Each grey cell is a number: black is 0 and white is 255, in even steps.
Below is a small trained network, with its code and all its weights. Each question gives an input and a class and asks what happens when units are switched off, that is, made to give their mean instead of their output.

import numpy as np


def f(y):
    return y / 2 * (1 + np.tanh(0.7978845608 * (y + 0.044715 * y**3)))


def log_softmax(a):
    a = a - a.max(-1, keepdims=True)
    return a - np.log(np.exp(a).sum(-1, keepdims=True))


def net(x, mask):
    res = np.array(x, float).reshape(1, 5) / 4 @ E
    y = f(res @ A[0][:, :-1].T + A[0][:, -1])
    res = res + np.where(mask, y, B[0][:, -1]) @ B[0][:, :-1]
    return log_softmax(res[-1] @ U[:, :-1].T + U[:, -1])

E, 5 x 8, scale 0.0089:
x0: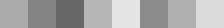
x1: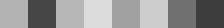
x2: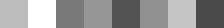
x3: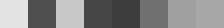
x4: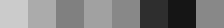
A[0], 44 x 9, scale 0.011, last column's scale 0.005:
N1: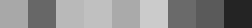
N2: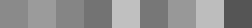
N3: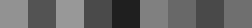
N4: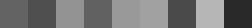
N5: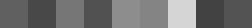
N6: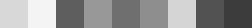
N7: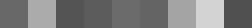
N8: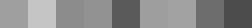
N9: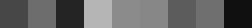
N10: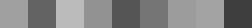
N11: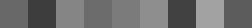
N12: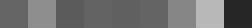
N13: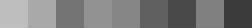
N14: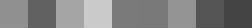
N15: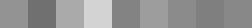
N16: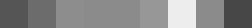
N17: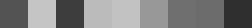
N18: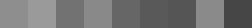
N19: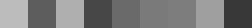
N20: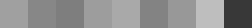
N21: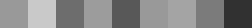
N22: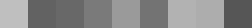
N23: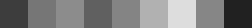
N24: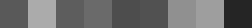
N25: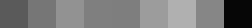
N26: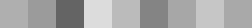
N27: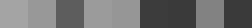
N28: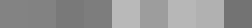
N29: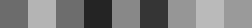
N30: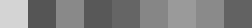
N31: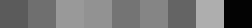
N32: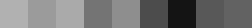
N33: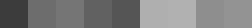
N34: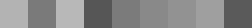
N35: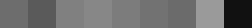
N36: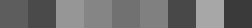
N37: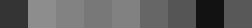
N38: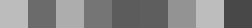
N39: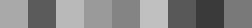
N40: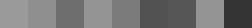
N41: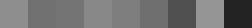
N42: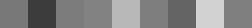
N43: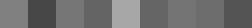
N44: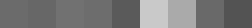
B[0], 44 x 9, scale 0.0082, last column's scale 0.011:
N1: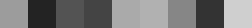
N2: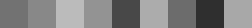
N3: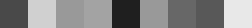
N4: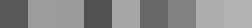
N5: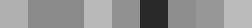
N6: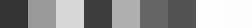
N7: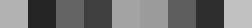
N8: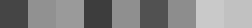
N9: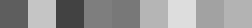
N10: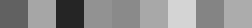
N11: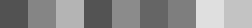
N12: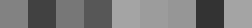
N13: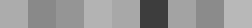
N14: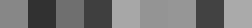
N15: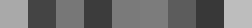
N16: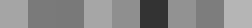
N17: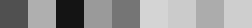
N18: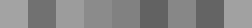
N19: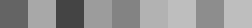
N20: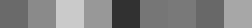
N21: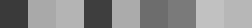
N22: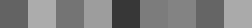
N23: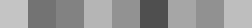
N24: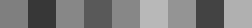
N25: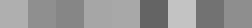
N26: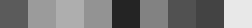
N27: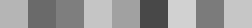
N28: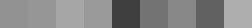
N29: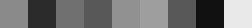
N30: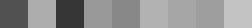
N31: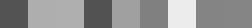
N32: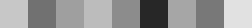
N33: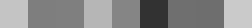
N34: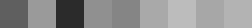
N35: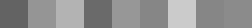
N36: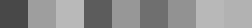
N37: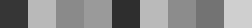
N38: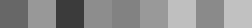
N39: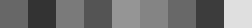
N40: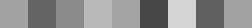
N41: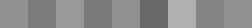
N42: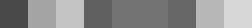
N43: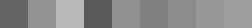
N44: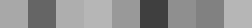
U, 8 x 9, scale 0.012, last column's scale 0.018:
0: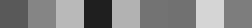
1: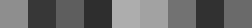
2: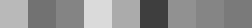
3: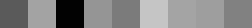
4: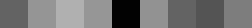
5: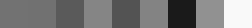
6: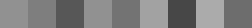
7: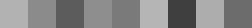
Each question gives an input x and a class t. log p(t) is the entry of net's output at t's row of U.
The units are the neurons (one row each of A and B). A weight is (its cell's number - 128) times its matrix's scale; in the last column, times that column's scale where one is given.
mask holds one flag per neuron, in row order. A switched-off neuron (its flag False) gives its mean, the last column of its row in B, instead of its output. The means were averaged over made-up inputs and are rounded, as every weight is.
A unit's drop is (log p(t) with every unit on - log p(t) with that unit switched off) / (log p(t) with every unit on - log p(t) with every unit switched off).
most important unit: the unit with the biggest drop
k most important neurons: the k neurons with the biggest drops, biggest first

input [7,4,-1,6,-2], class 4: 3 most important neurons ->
(N26; N20; N28)
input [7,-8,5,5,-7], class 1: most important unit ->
N7
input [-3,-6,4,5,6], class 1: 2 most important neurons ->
(N29; N24)
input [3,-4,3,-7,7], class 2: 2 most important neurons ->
(N27; N13)
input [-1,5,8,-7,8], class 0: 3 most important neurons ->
(N6; N21; N8)
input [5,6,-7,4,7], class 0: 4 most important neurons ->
(N42; N11; N36; N4)
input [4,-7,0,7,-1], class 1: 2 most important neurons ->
(N29; N7)
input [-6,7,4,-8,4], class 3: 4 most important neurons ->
(N17; N37; N9; N29)
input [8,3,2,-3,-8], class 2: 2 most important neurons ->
(N16; N23)
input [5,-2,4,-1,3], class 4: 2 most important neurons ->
(N26; N2)
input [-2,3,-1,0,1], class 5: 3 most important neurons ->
(N29; N7; N24)
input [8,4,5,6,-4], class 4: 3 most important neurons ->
(N26; N20; N28)
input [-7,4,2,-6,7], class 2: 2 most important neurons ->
(N32; N27)
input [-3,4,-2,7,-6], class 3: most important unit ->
N30
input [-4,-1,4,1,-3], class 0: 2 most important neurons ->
(N26; N6)
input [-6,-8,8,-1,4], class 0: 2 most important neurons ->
(N6; N21)
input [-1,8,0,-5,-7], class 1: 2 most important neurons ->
(N1; N39)
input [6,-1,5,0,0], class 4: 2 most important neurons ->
(N26; N2)
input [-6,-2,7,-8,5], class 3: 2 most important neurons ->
(N17; N37)
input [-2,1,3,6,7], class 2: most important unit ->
N32
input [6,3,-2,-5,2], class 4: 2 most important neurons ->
(N26; N20)
